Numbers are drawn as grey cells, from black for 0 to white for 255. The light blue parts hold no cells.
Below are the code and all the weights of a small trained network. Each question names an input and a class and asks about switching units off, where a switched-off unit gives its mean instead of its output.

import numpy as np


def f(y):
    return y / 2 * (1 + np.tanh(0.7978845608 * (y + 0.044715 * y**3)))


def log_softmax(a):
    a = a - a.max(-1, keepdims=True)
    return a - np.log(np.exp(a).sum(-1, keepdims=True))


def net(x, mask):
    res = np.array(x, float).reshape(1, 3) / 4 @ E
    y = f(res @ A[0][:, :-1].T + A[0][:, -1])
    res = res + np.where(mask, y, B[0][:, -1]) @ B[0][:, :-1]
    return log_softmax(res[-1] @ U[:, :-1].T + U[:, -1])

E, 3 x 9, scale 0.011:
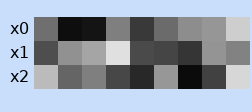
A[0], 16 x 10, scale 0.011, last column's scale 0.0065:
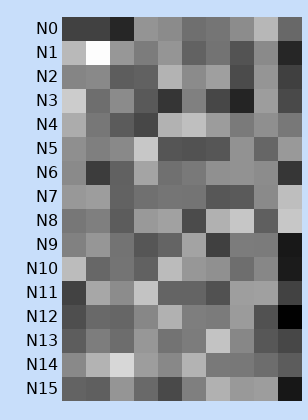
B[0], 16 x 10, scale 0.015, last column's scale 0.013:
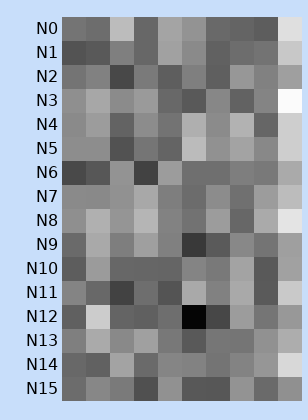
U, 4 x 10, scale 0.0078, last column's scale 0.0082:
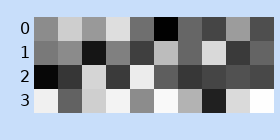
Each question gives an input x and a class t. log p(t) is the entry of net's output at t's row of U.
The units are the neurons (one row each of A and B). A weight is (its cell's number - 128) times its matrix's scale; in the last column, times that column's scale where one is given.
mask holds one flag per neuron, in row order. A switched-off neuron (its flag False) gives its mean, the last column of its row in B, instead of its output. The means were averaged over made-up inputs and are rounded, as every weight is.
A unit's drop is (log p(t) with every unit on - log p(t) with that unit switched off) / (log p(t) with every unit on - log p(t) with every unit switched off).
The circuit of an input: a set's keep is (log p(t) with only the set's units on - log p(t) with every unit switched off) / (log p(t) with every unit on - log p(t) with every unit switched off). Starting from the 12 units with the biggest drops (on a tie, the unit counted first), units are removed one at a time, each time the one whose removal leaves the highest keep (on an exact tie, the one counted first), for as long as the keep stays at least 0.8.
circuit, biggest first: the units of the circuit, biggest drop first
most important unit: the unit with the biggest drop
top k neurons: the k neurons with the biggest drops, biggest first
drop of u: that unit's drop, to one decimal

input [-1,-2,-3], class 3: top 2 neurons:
[N3, N9]
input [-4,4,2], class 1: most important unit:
N0
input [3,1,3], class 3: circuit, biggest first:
[N12, N10]
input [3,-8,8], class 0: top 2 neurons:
[N3, N7]
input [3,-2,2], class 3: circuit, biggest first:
[N12, N11]
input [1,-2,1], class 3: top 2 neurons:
[N11, N12]
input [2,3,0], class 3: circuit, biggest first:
[N12, N9]
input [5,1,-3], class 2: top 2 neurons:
[N0, N6]
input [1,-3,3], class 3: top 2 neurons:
[N12, N11]
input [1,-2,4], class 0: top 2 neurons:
[N3, N5]
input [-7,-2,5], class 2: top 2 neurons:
[N1, N8]
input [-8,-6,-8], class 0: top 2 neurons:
[N8, N13]
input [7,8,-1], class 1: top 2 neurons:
[N11, N5]
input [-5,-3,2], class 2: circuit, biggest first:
[N1]
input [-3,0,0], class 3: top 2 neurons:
[N6, N0]
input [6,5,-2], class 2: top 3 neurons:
[N0, N6, N4]
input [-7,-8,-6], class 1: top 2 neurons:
[N4, N2]
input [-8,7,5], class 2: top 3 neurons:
[N1, N14, N4]
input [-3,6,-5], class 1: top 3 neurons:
[N11, N5, N3]
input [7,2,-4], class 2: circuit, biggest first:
[N0]
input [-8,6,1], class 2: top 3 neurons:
[N1, N14, N4]
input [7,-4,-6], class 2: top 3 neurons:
[N0, N6, N3]
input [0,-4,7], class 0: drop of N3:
0.1
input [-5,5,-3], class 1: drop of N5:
0.5
